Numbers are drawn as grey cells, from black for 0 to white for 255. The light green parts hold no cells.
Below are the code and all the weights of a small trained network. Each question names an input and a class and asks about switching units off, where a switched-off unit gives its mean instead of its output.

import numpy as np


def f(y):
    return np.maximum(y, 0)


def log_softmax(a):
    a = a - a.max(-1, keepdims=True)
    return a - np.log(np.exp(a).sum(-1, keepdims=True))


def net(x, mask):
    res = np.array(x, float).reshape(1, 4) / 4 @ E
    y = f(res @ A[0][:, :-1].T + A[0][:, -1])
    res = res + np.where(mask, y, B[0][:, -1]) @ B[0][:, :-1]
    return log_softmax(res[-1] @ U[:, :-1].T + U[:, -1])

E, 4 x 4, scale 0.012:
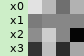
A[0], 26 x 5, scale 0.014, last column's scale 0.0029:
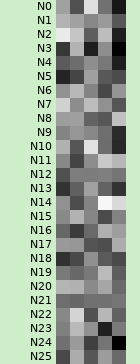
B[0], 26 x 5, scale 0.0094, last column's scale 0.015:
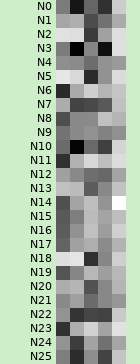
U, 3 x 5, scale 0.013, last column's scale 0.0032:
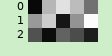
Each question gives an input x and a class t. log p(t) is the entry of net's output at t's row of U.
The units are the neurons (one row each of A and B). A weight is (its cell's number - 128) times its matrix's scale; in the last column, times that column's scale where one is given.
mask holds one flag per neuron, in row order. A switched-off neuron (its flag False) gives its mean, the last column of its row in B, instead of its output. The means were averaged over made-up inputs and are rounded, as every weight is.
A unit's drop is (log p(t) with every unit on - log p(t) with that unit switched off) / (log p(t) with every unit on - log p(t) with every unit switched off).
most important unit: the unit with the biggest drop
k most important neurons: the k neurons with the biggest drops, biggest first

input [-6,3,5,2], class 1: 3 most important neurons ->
N5, N18, N11
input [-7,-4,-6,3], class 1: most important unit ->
N5
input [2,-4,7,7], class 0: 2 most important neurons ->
N23, N6
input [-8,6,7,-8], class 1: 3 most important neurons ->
N5, N18, N13
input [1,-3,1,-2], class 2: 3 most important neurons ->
N11, N14, N5
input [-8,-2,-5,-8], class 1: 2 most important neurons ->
N5, N18
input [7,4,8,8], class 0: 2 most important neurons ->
N6, N23
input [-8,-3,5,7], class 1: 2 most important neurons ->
N5, N18
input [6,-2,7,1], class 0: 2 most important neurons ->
N6, N23
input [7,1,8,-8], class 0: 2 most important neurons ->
N23, N6
